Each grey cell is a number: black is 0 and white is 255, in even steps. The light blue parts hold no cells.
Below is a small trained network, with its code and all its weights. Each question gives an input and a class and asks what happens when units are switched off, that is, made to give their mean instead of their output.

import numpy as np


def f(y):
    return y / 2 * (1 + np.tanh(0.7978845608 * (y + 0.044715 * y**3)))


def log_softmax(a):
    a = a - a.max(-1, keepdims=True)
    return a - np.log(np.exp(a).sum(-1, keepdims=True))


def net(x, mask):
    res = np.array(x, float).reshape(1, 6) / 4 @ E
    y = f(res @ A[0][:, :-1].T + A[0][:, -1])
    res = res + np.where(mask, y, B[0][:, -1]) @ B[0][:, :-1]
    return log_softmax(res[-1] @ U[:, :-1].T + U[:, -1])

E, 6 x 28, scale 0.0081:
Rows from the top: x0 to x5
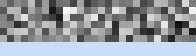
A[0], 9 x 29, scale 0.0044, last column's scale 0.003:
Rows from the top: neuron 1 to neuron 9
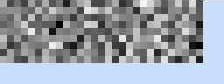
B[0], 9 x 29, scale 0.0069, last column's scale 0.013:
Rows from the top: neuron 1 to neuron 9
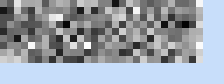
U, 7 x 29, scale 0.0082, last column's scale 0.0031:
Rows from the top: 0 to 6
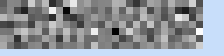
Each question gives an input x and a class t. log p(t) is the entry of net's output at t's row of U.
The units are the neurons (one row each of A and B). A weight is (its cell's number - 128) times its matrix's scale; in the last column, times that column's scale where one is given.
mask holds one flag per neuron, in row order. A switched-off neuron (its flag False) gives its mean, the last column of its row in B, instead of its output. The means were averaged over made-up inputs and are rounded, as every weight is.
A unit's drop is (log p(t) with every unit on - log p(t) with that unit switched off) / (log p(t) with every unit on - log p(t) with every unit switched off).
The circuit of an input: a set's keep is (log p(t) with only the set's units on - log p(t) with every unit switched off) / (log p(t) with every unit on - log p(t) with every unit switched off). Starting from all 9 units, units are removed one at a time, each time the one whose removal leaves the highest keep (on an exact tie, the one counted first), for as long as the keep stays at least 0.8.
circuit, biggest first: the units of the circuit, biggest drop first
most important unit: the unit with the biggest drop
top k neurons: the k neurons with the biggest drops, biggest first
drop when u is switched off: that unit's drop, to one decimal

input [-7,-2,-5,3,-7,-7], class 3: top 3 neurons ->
neuron 2; neuron 4; neuron 6
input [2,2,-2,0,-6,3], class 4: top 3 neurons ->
neuron 1; neuron 7; neuron 4
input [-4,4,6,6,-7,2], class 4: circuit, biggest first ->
neuron 1
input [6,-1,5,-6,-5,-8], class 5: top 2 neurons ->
neuron 8; neuron 9
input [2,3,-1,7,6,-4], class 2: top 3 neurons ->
neuron 9; neuron 1; neuron 7
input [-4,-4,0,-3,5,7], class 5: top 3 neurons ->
neuron 6; neuron 1; neuron 9
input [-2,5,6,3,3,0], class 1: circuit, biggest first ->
neuron 4; neuron 7
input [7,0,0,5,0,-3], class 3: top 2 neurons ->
neuron 5; neuron 3
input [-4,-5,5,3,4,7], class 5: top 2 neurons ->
neuron 6; neuron 1
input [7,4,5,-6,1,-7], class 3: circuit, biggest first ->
neuron 5; neuron 9; neuron 7
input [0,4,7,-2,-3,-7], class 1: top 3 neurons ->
neuron 4; neuron 7; neuron 6
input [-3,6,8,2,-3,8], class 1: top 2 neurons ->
neuron 4; neuron 7
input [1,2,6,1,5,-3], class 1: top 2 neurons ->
neuron 4; neuron 1
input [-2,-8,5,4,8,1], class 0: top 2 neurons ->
neuron 7; neuron 1
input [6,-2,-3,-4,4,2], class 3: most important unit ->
neuron 9
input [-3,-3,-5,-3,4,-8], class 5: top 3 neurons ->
neuron 8; neuron 4; neuron 1
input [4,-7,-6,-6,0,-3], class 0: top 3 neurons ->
neuron 7; neuron 4; neuron 9
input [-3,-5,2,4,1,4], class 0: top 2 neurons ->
neuron 7; neuron 8
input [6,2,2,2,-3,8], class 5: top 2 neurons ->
neuron 6; neuron 2
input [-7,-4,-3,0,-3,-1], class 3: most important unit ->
neuron 2
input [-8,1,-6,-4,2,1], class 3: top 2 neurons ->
neuron 2; neuron 4
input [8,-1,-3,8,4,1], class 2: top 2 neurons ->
neuron 9; neuron 2
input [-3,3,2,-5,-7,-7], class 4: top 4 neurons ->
neuron 1; neuron 9; neuron 6; neuron 7
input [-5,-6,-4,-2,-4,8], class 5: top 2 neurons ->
neuron 6; neuron 4
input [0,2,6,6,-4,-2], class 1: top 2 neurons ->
neuron 4; neuron 7
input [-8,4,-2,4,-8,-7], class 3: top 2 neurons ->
neuron 2; neuron 7
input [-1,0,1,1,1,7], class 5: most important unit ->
neuron 6
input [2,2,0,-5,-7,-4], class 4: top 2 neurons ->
neuron 1; neuron 9
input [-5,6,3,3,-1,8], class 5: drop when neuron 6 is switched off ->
0.7
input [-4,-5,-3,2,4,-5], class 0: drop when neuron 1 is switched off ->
0.3
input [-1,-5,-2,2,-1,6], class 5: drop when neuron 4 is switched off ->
0.1
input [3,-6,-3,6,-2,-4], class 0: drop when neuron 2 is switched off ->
0.0
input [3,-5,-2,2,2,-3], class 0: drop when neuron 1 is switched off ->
0.2
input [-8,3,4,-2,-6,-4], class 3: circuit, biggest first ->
neuron 2
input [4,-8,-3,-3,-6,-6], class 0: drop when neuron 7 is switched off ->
1.1
